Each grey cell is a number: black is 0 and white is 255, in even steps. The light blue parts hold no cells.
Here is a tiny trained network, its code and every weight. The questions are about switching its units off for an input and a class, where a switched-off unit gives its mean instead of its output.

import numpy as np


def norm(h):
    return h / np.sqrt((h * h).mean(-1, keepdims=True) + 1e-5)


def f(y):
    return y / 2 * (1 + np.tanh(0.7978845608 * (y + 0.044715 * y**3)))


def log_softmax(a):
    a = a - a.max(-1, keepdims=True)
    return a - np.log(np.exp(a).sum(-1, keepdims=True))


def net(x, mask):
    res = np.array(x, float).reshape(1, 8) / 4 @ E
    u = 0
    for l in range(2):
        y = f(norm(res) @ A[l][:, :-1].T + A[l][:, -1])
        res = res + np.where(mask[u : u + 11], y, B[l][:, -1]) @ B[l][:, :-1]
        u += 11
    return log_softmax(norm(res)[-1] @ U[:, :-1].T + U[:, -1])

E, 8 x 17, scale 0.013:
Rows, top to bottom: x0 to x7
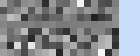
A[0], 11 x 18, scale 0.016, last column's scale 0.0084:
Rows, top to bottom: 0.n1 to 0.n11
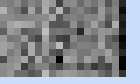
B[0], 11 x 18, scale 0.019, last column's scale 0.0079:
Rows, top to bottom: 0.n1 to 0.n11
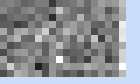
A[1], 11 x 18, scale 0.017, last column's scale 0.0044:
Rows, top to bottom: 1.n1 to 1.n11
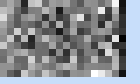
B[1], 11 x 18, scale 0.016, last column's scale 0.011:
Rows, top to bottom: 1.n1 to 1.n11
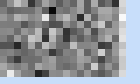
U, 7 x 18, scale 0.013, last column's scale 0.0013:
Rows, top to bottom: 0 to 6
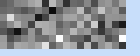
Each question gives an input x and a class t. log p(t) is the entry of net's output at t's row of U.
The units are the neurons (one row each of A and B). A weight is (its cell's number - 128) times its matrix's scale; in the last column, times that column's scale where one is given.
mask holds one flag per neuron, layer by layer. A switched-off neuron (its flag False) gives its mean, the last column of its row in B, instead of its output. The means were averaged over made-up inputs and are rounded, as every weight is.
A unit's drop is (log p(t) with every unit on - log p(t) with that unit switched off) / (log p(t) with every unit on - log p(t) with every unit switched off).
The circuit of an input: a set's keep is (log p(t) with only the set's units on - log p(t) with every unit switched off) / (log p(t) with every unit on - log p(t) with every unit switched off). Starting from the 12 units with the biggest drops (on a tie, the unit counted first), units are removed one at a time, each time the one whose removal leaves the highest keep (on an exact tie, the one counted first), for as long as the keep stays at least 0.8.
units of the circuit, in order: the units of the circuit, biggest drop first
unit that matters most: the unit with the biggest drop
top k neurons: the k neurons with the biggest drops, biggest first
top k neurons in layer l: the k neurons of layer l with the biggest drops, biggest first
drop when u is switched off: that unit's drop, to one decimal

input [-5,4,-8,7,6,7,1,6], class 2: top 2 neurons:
(1.n11; 0.n4)
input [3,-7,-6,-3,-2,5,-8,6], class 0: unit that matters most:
1.n6
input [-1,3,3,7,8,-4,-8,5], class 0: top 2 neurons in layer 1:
(1.n6; 1.n1)
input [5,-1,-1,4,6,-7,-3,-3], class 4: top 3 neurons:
(0.n4; 1.n9; 1.n1)
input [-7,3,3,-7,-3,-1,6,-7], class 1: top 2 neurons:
(1.n8; 1.n3)
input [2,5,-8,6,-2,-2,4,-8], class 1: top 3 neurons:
(1.n8; 1.n4; 0.n10)
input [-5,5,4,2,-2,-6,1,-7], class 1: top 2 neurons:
(1.n4; 1.n8)
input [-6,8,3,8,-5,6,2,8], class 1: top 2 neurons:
(1.n2; 0.n1)
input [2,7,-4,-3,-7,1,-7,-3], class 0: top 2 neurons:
(1.n6; 0.n6)
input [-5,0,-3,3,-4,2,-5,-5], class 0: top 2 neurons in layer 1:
(1.n6; 1.n3)
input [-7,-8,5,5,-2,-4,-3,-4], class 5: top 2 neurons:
(0.n2; 0.n7)
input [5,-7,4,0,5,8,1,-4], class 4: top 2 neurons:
(1.n7; 0.n9)
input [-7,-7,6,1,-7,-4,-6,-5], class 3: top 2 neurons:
(1.n1; 1.n10)
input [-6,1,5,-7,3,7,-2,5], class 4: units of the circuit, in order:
(1.n7)
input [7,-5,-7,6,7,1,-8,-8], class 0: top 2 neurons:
(1.n6; 0.n10)
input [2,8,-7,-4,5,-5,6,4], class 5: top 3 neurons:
(0.n9; 0.n10; 0.n8)
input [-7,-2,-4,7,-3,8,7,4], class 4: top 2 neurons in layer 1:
(1.n7; 1.n6)
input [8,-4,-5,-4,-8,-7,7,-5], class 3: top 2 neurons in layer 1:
(1.n1; 1.n10)
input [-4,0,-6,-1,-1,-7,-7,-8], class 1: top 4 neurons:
(1.n8; 1.n4; 0.n8; 1.n5)
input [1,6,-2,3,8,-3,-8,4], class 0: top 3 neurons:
(1.n6; 0.n11; 1.n1)
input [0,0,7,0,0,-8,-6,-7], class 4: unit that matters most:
0.n4
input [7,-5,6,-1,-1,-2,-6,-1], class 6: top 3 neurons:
(1.n3; 0.n8; 1.n5)
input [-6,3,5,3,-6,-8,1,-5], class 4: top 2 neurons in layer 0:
(0.n4; 0.n6)
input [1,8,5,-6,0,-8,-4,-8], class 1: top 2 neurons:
(1.n4; 1.n8)
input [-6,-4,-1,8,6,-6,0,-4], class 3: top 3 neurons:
(0.n6; 1.n3; 1.n7)
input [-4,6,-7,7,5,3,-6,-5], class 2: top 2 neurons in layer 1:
(1.n11; 1.n5)
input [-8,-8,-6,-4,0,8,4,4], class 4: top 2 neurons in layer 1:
(1.n7; 1.n3)
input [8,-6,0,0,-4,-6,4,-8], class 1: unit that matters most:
1.n4
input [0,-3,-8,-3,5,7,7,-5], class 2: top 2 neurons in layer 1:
(1.n11; 1.n6)
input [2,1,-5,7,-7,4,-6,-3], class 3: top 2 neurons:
(1.n1; 0.n8)
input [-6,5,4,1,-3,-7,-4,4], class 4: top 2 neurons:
(0.n4; 1.n3)
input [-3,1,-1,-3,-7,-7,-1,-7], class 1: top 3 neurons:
(1.n8; 1.n4; 0.n6)
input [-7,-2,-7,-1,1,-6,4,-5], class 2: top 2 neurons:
(1.n11; 1.n3)
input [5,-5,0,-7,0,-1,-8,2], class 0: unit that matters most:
1.n6
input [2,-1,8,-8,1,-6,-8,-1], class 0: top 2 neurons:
(1.n6; 0.n11)
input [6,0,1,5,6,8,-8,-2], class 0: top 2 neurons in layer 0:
(0.n4; 0.n11)
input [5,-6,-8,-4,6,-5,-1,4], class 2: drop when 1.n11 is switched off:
1.4
